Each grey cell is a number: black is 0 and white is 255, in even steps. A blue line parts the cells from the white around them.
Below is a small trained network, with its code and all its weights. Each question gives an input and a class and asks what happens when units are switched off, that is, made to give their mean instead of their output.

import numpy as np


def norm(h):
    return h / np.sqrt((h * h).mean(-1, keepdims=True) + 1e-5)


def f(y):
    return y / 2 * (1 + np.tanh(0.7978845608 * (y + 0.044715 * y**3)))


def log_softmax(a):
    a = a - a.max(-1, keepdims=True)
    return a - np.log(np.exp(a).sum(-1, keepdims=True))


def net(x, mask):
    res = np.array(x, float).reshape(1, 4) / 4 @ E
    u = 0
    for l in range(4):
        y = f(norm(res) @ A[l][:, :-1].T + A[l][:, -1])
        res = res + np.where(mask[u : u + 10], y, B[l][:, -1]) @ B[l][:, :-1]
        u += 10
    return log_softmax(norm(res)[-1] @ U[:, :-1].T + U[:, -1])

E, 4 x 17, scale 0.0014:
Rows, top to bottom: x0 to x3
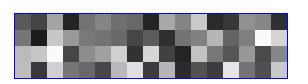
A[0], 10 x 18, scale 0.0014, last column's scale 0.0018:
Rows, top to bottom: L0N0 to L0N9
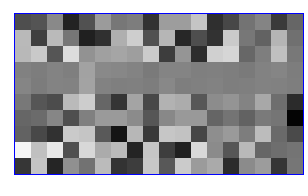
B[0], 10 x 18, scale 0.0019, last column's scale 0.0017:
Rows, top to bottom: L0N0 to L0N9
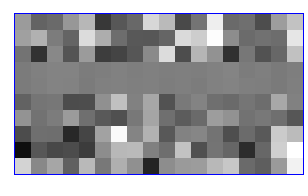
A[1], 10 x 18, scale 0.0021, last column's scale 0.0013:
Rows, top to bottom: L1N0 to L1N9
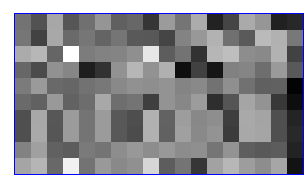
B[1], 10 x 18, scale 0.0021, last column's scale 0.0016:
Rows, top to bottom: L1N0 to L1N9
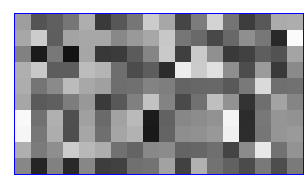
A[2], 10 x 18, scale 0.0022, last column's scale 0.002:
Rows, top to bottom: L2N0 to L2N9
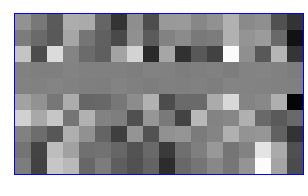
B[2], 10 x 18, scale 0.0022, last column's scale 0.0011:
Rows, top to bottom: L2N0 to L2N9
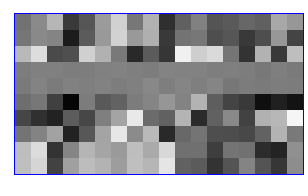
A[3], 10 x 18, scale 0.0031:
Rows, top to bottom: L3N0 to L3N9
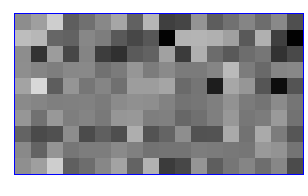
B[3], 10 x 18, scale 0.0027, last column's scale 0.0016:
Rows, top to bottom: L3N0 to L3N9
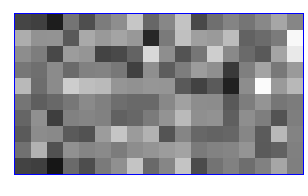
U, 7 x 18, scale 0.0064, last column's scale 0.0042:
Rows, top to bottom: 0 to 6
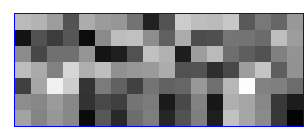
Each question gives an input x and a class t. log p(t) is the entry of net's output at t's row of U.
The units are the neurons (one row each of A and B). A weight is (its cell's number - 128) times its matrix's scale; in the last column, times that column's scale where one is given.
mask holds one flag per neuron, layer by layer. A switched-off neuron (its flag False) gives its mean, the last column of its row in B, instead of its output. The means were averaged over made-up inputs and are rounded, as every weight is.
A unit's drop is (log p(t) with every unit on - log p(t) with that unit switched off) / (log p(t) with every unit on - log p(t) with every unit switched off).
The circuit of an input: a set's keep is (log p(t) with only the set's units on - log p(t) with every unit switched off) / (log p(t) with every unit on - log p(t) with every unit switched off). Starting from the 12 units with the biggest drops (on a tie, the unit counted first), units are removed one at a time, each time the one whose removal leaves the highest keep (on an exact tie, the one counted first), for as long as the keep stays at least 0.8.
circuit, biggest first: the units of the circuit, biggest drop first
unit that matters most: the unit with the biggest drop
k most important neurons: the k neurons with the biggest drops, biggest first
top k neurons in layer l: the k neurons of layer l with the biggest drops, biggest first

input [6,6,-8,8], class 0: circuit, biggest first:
L2N2
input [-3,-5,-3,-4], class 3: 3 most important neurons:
L0N1; L2N2; L1N3
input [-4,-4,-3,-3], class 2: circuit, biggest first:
L1N2; L1N9
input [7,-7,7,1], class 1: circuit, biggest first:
L3N0; L3N9
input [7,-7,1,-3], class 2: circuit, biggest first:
L1N0; L3N2
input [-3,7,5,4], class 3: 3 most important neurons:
L2N9; L2N8; L0N7
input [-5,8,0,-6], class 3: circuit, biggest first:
L2N9; L2N8
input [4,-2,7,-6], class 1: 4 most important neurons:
L0N1; L2N2; L0N8; L1N3
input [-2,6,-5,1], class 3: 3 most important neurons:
L2N9; L0N8; L2N8
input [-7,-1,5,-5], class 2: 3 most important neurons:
L1N2; L0N1; L2N2
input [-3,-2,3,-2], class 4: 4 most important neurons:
L0N8; L2N0; L2N7; L0N7
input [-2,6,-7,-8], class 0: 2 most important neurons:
L0N8; L2N6
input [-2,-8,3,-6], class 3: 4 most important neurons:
L3N4; L0N1; L2N2; L1N3
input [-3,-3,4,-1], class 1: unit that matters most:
L1N1
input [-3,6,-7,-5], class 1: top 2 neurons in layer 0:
L0N1; L0N7
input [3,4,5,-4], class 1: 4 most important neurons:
L0N8; L0N1; L2N2; L1N3
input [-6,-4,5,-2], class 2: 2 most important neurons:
L1N2; L0N7
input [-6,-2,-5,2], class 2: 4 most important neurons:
L1N2; L0N8; L2N6; L1N9
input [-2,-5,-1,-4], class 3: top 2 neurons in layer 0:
L0N1; L0N9
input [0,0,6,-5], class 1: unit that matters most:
L0N8
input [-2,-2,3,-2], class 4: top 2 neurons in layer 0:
L0N8; L0N7
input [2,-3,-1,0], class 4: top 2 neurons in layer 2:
L2N8; L2N9
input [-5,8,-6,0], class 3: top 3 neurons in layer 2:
L2N9; L2N8; L2N6
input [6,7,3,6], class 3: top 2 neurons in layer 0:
L0N9; L0N2
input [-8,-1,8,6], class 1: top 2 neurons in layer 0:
L0N0; L0N9
